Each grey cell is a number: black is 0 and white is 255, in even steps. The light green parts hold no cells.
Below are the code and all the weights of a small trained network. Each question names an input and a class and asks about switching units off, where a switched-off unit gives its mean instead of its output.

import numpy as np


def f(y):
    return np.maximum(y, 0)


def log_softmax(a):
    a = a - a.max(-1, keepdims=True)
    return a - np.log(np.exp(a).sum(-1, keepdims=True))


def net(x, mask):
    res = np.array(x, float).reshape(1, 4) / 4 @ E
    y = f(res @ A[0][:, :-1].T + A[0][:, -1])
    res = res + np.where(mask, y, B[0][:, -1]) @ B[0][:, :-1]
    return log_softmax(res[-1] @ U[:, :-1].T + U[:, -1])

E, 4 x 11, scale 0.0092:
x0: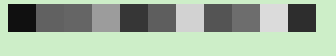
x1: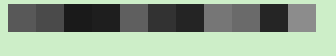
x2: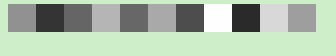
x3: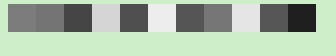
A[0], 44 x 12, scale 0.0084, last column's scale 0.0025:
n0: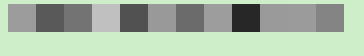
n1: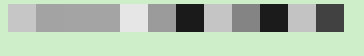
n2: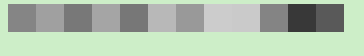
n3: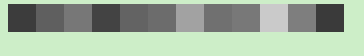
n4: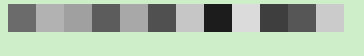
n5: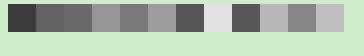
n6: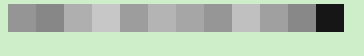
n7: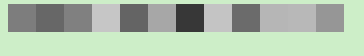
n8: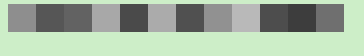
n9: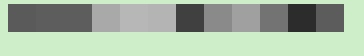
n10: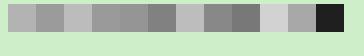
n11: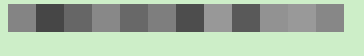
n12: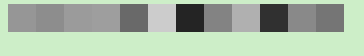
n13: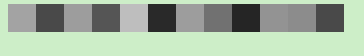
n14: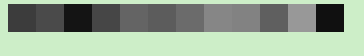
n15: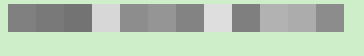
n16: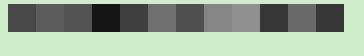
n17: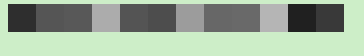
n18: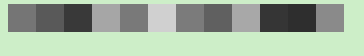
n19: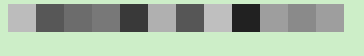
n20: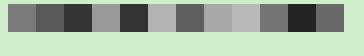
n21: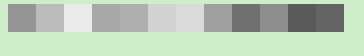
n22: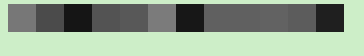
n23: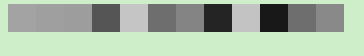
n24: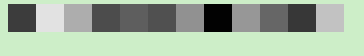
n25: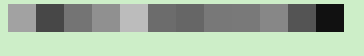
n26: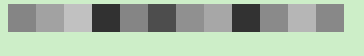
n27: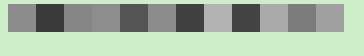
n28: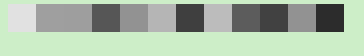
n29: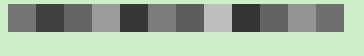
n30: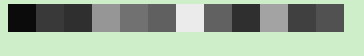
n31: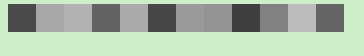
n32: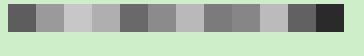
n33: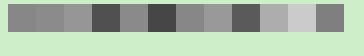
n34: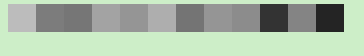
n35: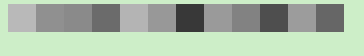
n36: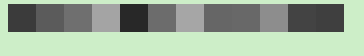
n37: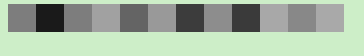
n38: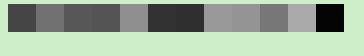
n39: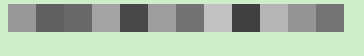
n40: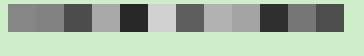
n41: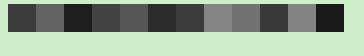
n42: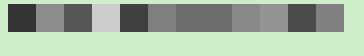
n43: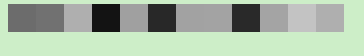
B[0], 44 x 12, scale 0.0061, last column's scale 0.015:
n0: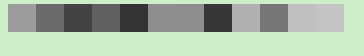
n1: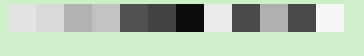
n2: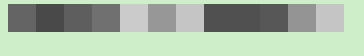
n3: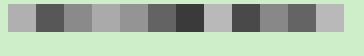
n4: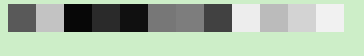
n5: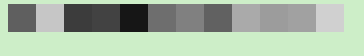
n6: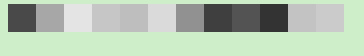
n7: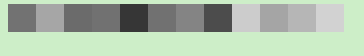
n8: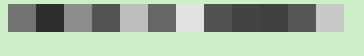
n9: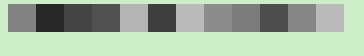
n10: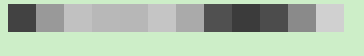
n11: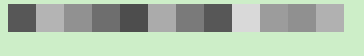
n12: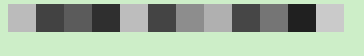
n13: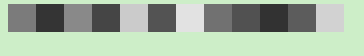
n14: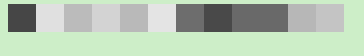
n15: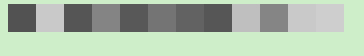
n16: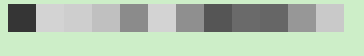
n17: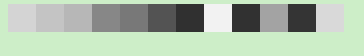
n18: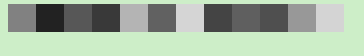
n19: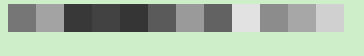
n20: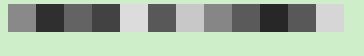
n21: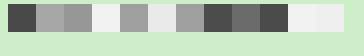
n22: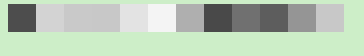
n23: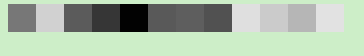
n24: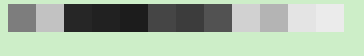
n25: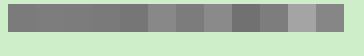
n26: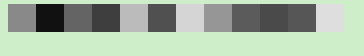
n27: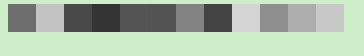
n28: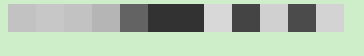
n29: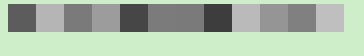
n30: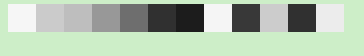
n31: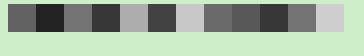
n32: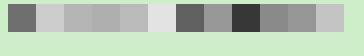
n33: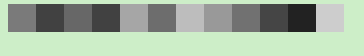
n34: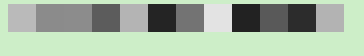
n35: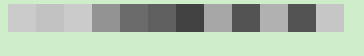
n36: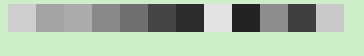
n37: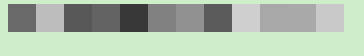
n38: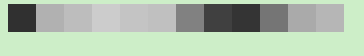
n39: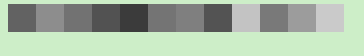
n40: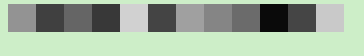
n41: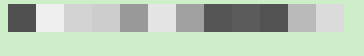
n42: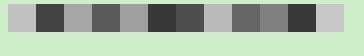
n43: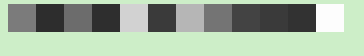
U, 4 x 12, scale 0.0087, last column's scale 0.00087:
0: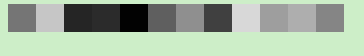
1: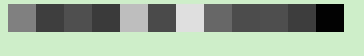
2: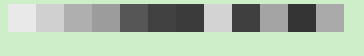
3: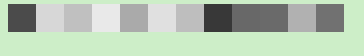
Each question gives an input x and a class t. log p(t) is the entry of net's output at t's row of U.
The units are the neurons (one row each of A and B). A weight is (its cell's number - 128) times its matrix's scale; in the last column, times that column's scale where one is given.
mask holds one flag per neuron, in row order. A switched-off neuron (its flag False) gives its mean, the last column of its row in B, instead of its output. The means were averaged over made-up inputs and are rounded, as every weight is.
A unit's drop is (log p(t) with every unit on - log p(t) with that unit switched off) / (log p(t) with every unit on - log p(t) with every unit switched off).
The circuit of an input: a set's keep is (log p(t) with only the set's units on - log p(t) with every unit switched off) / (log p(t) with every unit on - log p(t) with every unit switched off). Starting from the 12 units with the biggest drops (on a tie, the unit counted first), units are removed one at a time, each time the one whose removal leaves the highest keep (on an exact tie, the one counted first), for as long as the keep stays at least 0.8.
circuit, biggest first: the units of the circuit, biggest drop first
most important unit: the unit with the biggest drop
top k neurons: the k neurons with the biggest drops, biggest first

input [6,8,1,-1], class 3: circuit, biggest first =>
(n41)
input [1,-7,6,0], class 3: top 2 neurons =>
(n21; n6)
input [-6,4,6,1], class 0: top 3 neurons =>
(n19; n30; n27)
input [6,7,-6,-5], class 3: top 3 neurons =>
(n41; n14; n16)
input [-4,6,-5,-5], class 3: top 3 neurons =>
(n41; n38; n16)
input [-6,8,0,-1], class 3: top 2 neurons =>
(n41; n22)
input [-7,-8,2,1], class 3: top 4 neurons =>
(n21; n6; n30; n10)
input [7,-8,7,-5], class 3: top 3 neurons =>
(n10; n32; n21)
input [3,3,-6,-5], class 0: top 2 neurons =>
(n24; n4)
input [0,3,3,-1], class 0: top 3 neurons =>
(n21; n6; n10)
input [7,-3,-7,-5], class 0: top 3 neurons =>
(n4; n24; n1)
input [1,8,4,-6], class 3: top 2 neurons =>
(n41; n14)
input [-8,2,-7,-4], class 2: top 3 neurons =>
(n1; n28; n35)
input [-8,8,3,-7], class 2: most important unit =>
n1
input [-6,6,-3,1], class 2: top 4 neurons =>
(n1; n28; n21; n35)
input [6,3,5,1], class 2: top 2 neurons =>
(n30; n17)
